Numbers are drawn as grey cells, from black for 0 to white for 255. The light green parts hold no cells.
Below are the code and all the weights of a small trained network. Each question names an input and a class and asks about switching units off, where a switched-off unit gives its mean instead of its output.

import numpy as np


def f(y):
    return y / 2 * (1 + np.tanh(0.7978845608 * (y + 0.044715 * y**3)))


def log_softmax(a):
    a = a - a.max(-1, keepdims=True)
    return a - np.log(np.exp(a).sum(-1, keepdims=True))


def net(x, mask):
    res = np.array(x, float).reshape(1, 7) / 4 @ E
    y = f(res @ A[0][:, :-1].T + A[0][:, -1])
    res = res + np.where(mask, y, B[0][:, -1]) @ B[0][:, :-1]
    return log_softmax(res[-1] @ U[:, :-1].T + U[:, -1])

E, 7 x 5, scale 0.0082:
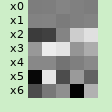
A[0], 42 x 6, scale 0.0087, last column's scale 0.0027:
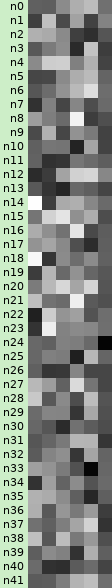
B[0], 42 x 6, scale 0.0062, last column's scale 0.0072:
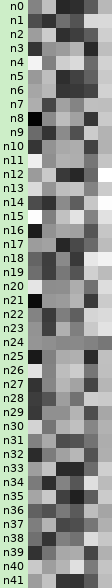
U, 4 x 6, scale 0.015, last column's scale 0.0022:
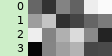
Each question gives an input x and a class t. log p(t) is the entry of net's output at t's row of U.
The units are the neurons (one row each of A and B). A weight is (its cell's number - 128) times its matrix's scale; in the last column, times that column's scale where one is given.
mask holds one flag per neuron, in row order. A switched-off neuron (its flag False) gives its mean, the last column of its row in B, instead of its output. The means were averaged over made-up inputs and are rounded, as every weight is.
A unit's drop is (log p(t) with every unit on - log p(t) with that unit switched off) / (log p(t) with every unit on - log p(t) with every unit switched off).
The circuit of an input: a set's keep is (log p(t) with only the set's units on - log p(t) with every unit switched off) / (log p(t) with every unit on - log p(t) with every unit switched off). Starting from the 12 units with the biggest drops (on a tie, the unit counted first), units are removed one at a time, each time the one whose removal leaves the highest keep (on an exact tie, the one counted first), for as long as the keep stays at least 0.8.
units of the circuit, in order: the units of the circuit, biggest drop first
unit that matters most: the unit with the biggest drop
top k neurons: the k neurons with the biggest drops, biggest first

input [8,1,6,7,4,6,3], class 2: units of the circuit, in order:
(n15)
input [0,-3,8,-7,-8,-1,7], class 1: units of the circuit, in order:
(n12 n5)
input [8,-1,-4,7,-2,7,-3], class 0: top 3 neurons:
(n1 n22 n19)
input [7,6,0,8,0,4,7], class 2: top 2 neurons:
(n15 n4)
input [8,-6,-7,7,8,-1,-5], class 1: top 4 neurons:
(n35 n2 n33 n17)
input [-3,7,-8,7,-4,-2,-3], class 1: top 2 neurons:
(n35 n2)
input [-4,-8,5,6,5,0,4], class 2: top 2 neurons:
(n15 n4)
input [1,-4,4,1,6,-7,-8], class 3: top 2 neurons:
(n21 n8)
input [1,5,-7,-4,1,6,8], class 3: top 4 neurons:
(n25 n10 n39 n32)
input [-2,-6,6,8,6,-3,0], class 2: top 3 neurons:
(n15 n4 n20)
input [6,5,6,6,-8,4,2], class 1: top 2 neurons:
(n12 n6)
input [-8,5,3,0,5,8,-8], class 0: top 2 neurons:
(n1 n22)
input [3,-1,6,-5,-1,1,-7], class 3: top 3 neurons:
(n8 n21 n16)
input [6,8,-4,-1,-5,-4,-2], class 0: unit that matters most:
n18
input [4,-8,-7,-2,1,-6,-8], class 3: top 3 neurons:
(n21 n8 n16)
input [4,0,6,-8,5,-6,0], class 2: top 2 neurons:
(n40 n11)
